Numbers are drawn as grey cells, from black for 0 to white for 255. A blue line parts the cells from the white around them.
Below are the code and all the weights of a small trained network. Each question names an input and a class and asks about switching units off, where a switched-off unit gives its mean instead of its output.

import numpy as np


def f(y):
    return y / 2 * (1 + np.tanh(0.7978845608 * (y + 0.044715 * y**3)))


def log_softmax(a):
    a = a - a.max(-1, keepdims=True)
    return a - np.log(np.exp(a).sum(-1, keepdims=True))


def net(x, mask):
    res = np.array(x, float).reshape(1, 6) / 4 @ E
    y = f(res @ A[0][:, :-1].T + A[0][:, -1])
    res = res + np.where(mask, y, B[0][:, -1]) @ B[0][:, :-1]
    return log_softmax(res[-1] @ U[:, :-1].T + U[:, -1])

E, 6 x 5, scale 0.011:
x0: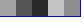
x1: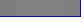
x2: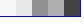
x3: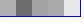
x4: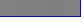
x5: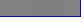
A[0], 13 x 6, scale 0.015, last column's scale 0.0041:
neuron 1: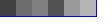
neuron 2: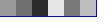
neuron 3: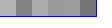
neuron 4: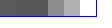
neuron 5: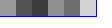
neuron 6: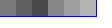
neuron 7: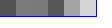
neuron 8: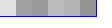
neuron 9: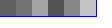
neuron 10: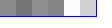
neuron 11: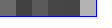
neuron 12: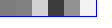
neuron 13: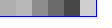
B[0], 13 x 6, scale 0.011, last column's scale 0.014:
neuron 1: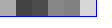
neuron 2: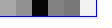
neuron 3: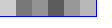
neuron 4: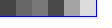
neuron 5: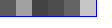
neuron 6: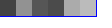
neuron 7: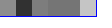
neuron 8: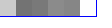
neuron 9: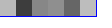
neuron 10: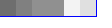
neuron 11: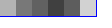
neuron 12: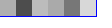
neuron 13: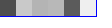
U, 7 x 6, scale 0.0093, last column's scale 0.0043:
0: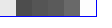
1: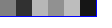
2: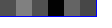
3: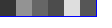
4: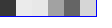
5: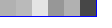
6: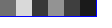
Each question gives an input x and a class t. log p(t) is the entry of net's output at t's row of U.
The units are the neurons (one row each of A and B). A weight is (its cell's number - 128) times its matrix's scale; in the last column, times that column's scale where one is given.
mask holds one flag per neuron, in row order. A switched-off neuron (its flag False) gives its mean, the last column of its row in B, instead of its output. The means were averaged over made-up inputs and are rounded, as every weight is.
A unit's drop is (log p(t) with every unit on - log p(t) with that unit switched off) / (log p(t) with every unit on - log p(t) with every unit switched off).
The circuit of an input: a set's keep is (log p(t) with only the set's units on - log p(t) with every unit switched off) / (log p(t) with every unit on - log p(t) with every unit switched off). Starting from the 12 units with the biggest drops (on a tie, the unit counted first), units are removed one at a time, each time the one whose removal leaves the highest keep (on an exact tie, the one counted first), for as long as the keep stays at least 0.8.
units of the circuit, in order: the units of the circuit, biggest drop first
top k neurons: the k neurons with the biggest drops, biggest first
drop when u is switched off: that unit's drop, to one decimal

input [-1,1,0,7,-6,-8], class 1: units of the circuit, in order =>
(neuron 10)
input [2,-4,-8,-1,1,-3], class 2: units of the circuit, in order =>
(neuron 4; neuron 11)
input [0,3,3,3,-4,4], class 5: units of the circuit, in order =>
(neuron 1; neuron 11; neuron 7)
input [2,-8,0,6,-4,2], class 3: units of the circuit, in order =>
(neuron 10; neuron 12)
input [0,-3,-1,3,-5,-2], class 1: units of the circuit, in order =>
(neuron 2; neuron 11)
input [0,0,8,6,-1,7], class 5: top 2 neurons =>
(neuron 13; neuron 1)
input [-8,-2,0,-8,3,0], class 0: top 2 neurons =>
(neuron 11; neuron 9)
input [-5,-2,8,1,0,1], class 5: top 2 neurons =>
(neuron 8; neuron 3)
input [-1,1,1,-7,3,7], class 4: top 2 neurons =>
(neuron 2; neuron 13)
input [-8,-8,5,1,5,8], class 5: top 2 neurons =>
(neuron 12; neuron 3)
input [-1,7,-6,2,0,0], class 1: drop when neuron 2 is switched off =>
0.2
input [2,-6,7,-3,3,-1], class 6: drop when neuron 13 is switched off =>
0.1
